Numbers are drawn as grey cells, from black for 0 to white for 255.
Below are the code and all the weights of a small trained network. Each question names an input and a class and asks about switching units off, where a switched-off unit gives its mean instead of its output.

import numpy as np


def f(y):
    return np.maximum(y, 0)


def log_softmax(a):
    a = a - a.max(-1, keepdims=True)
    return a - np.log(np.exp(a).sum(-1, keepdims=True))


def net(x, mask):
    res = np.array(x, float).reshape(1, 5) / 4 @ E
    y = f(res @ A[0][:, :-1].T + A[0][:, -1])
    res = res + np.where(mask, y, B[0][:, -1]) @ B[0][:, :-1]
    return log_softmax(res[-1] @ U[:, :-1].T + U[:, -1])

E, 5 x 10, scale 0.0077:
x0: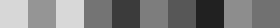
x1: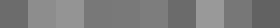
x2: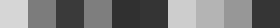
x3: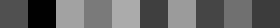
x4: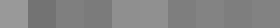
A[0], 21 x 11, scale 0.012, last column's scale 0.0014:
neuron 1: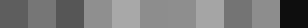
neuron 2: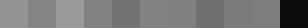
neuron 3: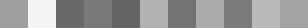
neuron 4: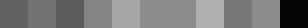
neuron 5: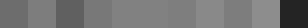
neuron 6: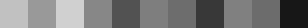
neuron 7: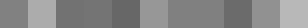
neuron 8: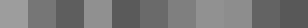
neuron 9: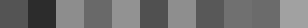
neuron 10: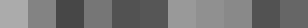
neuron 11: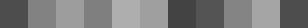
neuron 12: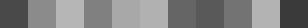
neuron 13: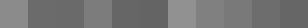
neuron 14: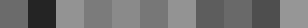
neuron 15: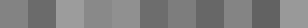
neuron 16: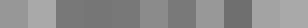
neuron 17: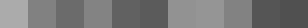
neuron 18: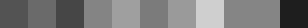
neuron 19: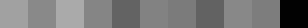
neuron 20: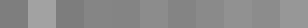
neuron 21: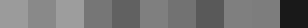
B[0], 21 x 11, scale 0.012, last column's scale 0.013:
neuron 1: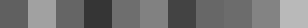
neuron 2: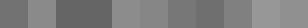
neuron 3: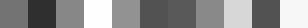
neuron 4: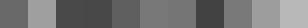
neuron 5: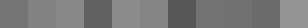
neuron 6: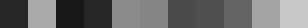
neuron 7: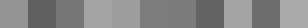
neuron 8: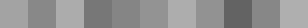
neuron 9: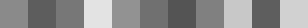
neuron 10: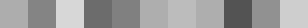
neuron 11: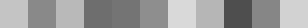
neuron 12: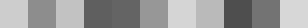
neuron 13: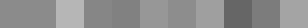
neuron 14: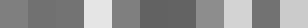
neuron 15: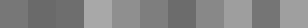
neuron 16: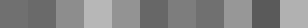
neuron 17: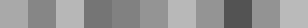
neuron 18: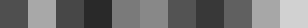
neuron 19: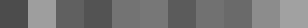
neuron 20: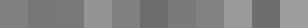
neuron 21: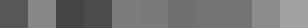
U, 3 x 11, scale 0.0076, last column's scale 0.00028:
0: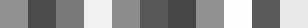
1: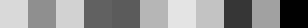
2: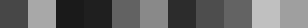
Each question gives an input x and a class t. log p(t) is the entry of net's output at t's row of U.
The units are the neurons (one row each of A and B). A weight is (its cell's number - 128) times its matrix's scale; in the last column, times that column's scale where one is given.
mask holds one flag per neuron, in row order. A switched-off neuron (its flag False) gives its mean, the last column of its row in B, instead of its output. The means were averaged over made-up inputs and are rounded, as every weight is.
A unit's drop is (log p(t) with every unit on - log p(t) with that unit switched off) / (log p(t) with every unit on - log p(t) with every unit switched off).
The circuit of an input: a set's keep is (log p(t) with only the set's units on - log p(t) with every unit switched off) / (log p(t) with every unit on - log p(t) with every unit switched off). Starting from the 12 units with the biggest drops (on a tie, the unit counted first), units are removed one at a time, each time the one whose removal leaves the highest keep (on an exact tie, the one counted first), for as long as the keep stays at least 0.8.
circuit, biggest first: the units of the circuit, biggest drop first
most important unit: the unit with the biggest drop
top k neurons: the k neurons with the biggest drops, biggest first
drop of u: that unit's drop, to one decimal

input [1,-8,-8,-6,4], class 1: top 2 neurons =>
(neuron 12; neuron 11)
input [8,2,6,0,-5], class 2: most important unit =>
neuron 6
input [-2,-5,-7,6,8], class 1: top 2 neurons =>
(neuron 12; neuron 11)
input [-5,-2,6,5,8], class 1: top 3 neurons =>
(neuron 3; neuron 10; neuron 17)
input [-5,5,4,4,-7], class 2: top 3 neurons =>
(neuron 3; neuron 18; neuron 12)
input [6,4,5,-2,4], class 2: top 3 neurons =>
(neuron 6; neuron 12; neuron 11)
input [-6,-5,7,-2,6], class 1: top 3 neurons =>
(neuron 10; neuron 6; neuron 17)
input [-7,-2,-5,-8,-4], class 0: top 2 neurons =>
(neuron 3; neuron 6)
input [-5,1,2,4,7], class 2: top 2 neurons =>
(neuron 3; neuron 18)
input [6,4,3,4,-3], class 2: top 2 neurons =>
(neuron 6; neuron 3)
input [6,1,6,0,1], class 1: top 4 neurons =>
(neuron 10; neuron 17; neuron 18; neuron 8)
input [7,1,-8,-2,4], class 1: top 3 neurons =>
(neuron 12; neuron 11; neuron 18)
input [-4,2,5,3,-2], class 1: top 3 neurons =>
(neuron 3; neuron 10; neuron 6)
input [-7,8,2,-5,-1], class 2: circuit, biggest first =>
(neuron 18)
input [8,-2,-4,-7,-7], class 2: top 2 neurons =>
(neuron 6; neuron 19)
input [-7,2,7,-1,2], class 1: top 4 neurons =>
(neuron 10; neuron 6; neuron 17; neuron 8)
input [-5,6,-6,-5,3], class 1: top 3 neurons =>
(neuron 12; neuron 11; neuron 9)
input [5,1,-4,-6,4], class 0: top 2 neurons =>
(neuron 3; neuron 18)
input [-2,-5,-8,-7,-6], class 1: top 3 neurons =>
(neuron 12; neuron 11; neuron 9)
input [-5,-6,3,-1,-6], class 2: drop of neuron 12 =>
0.1
